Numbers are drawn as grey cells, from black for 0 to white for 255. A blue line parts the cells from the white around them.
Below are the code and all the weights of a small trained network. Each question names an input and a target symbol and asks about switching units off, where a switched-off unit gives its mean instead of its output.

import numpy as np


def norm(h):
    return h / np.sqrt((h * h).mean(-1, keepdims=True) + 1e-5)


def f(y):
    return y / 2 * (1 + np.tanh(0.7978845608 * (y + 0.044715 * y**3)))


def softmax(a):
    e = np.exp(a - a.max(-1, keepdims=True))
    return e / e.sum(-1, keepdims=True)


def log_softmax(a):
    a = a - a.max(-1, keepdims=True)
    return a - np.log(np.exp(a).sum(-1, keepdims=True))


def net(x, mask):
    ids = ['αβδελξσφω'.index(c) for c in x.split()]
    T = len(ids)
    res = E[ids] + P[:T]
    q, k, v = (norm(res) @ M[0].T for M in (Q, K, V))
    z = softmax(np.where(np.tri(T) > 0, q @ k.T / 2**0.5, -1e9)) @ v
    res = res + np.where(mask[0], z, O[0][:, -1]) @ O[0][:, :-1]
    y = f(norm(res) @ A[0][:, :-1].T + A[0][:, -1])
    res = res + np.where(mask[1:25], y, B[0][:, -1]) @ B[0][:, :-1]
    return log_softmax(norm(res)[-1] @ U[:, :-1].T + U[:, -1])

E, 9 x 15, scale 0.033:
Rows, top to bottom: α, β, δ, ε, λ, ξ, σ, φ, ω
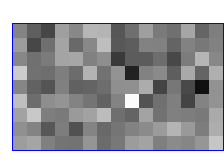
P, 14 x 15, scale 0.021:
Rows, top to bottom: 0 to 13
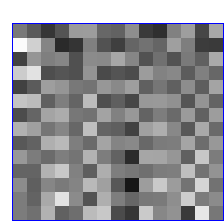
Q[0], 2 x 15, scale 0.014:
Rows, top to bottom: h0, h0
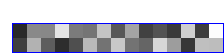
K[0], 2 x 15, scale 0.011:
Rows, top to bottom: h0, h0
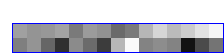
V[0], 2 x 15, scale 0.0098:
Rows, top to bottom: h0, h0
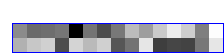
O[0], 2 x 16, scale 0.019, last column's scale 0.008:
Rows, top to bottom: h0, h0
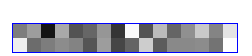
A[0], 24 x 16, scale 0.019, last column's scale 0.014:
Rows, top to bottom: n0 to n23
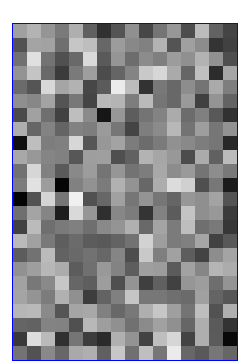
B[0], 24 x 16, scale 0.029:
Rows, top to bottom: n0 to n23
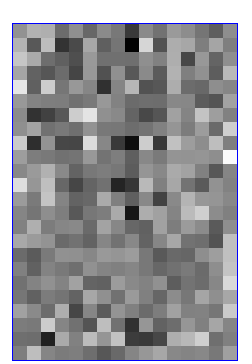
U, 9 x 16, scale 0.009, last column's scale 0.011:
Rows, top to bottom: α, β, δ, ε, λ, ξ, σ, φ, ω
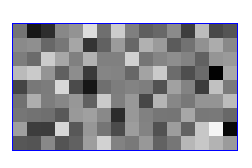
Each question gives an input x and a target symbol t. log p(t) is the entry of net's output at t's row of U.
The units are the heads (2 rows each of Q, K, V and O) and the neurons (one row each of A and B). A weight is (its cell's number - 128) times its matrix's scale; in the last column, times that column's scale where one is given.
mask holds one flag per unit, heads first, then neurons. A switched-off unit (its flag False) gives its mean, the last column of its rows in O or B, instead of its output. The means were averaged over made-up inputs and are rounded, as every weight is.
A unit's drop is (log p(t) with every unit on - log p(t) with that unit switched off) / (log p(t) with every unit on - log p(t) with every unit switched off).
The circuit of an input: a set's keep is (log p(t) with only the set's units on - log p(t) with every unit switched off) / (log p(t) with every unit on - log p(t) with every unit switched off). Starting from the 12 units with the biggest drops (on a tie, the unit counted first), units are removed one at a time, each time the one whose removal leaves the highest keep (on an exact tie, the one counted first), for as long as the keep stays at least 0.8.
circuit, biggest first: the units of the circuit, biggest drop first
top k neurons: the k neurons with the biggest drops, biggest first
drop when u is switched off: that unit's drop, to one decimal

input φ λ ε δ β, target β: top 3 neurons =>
[n18, n20, n16]
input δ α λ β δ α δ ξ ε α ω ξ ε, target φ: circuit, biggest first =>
[h0, n19]
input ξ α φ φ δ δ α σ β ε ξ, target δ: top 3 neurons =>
[n19, n18, n3]
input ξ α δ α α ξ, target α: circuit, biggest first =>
[h0, n22]
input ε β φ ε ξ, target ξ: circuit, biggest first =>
[h0, n14]
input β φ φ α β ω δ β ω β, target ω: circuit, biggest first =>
[h0, n21, n18]
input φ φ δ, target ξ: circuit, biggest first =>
[h0, n14]
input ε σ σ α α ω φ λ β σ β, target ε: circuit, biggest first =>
[h0, n15]
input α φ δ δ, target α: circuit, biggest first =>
[h0, n16]
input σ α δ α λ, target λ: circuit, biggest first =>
[n9, n7]
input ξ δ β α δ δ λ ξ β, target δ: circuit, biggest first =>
[h0, n4, n3]
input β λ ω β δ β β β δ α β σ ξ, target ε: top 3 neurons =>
[n15, n5, n3]
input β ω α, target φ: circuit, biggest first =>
[h0, n7]
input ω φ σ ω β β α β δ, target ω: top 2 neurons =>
[n12, n20]
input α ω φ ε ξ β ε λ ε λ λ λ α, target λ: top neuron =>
[n9]
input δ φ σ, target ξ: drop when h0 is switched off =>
1.3
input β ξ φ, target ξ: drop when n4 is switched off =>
0.0
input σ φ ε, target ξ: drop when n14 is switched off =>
0.2
